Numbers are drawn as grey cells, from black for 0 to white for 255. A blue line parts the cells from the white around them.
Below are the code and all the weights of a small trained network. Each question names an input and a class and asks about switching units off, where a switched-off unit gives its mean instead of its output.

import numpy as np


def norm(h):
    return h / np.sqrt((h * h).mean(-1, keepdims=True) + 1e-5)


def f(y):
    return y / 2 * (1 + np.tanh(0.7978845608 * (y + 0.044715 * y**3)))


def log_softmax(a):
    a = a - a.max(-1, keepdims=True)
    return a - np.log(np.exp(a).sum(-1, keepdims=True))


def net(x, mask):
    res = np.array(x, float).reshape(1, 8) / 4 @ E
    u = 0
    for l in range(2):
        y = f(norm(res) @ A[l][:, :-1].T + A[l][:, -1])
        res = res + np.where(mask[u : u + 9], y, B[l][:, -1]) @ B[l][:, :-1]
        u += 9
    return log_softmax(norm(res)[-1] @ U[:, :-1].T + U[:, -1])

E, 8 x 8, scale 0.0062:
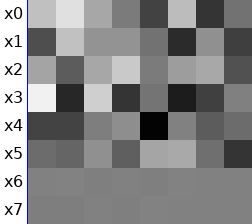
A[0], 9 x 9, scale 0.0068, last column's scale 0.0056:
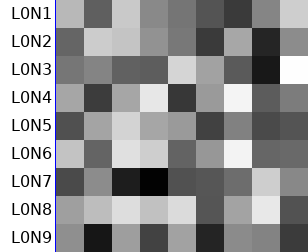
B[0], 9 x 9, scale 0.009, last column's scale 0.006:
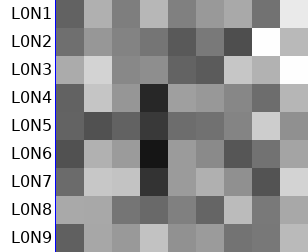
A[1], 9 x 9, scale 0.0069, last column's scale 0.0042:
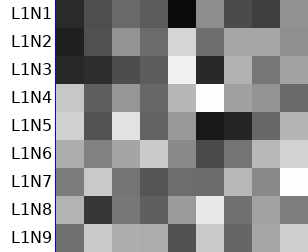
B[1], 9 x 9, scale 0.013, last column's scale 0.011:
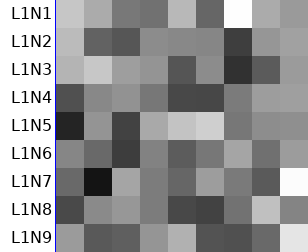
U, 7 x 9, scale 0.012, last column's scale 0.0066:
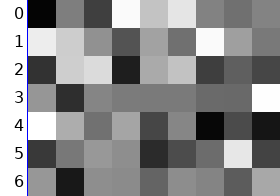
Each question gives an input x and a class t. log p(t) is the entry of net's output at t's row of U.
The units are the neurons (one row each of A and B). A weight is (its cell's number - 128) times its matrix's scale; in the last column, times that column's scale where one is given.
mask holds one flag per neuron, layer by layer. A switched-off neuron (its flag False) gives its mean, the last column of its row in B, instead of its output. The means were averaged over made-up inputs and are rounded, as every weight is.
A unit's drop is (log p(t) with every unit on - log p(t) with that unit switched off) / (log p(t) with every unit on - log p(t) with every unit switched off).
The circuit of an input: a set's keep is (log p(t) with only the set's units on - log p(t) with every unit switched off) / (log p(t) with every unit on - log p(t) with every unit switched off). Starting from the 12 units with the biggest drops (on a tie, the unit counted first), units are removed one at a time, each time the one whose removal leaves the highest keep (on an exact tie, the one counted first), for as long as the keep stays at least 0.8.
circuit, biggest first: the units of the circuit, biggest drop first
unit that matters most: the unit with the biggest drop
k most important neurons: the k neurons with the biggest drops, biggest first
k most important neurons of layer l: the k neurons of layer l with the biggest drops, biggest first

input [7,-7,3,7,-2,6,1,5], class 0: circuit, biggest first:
(L1N5)
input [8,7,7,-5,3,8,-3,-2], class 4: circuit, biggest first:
(L1N9, L0N2)
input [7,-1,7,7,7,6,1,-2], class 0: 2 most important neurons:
(L1N5, L0N7)
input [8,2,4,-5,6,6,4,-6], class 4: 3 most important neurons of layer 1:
(L1N9, L1N5, L1N7)
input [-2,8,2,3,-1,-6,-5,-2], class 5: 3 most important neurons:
(L0N2, L0N5, L1N9)
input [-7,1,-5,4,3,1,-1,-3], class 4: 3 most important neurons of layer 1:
(L1N2, L1N3, L1N7)
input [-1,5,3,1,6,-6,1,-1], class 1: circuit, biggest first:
(L1N1, L0N3)
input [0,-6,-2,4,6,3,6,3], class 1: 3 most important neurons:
(L1N1, L1N7, L0N3)
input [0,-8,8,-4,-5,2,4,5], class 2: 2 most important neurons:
(L0N6, L0N4)
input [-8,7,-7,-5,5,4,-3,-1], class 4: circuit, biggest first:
(L1N3, L1N2)
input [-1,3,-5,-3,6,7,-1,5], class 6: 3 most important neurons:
(L0N3, L1N7, L0N7)
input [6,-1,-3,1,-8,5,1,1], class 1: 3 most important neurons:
(L0N3, L1N2, L1N3)
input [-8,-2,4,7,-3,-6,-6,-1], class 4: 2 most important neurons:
(L1N3, L0N3)
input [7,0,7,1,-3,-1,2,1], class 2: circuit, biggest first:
(L0N6)
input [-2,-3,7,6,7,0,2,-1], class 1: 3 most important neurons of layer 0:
(L0N3, L0N7, L0N1)
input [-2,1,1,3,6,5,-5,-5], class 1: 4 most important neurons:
(L1N1, L1N7, L0N7, L0N8)
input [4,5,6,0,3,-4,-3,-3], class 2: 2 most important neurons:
(L0N4, L0N6)
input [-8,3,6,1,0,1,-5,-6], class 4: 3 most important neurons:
(L1N3, L1N2, L0N7)
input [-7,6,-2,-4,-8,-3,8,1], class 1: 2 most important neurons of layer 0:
(L0N8, L0N3)
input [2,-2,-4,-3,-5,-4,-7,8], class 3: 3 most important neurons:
(L1N7, L1N1, L0N3)
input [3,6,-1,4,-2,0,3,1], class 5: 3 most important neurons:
(L0N2, L0N5, L1N2)
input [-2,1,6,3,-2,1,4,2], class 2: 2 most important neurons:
(L0N6, L0N4)
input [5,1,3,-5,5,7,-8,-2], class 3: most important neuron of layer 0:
(L0N1)
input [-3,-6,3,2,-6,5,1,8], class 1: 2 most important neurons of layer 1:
(L1N9, L1N7)
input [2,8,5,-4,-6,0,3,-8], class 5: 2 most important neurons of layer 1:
(L1N1, L1N7)
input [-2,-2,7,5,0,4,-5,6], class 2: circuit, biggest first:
(L0N6, L0N4)
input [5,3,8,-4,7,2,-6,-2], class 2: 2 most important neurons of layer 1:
(L1N6, L1N2)
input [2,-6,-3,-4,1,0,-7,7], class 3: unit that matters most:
L1N9
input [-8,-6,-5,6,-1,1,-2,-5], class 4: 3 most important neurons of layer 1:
(L1N3, L1N2, L1N7)
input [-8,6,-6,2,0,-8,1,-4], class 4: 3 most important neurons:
(L1N3, L0N3, L1N2)
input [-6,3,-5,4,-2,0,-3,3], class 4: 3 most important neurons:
(L1N3, L1N2, L0N4)
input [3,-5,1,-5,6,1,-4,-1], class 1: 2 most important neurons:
(L1N1, L0N1)
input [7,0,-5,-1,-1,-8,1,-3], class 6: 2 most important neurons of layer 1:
(L1N7, L1N3)
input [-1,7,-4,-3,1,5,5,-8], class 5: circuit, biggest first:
(L0N2)
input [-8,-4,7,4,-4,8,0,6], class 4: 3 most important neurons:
(L1N3, L0N7, L1N2)
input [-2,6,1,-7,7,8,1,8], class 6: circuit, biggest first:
(L0N1, L1N5)
